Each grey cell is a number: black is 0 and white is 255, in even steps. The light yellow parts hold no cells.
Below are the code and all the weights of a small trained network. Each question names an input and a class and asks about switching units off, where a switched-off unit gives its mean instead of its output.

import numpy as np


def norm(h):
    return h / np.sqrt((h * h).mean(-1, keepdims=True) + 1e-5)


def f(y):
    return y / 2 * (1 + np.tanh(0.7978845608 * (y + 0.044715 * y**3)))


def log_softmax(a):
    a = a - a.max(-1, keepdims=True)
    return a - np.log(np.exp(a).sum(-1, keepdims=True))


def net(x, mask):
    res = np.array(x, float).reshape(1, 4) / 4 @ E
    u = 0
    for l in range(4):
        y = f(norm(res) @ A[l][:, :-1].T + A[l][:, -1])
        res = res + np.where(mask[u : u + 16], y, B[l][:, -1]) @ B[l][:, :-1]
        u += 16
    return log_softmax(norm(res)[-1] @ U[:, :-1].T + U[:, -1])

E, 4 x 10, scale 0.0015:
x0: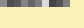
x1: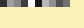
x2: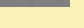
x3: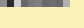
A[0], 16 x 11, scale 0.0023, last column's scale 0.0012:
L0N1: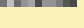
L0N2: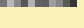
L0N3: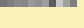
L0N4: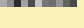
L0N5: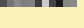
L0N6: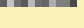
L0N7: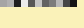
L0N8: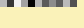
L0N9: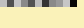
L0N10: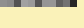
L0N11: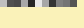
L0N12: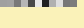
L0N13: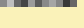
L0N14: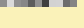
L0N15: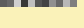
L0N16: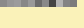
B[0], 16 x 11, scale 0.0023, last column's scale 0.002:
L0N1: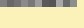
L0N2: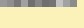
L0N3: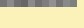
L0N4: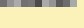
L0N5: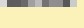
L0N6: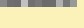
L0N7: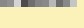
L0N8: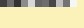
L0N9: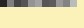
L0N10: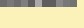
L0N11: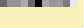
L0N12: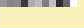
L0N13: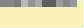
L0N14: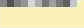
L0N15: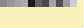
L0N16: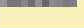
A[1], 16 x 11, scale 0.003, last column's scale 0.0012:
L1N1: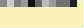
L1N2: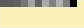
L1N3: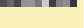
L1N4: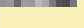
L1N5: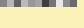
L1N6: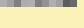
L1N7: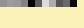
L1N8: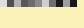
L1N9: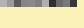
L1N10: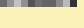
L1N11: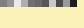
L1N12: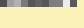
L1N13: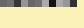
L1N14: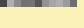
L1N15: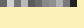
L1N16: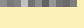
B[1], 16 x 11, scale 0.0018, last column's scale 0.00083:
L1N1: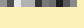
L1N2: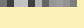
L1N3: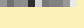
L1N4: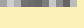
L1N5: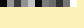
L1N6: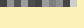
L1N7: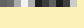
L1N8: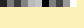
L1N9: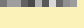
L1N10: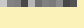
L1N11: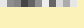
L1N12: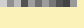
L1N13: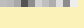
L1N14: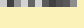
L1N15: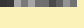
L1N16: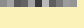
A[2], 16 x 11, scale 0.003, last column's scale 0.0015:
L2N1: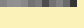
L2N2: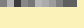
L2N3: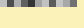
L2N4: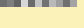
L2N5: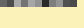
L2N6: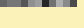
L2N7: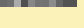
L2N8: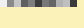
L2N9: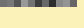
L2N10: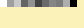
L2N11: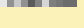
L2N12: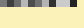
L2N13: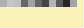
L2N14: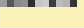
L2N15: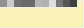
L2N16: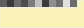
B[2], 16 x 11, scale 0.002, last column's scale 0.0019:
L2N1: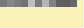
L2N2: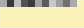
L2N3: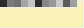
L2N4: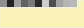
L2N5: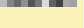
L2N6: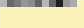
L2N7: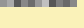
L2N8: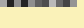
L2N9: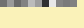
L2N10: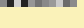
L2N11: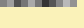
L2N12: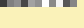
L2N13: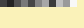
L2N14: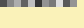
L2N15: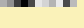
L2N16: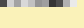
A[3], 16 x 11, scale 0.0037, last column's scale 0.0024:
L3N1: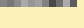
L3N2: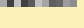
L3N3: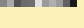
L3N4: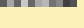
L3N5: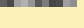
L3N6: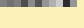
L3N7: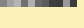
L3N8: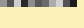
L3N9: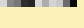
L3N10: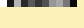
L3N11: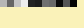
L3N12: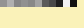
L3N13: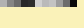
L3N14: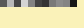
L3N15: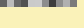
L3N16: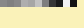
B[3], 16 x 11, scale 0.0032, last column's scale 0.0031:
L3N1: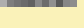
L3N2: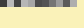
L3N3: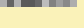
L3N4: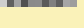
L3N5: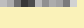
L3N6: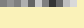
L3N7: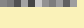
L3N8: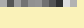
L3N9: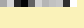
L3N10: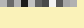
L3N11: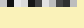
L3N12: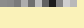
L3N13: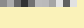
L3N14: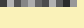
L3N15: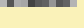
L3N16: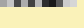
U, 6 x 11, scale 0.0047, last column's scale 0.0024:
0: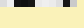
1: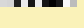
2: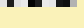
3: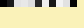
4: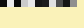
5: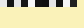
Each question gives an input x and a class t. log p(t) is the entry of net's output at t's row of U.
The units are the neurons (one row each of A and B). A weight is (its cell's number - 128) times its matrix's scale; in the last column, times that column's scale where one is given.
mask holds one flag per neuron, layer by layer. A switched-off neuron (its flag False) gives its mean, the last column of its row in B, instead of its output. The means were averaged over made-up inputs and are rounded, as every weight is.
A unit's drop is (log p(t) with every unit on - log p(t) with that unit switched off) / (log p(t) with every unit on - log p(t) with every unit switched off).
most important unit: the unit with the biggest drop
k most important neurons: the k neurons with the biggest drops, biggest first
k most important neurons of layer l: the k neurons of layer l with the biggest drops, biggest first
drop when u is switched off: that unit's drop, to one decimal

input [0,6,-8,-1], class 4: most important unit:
L0N12
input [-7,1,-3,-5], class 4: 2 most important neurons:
L1N5, L0N6
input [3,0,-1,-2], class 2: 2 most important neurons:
L0N8, L3N11
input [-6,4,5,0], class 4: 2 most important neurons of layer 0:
L0N7, L0N6
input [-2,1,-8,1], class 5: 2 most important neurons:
L0N15, L0N8
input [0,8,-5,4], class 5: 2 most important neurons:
L0N15, L0N12
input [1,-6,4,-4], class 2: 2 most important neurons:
L1N7, L0N11
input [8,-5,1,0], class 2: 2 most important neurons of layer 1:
L1N7, L1N1
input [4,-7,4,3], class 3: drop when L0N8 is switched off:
1.0
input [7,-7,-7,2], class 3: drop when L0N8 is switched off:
1.0
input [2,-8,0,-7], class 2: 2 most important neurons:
L0N11, L1N7
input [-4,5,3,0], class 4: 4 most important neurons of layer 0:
L0N7, L0N6, L0N12, L0N13
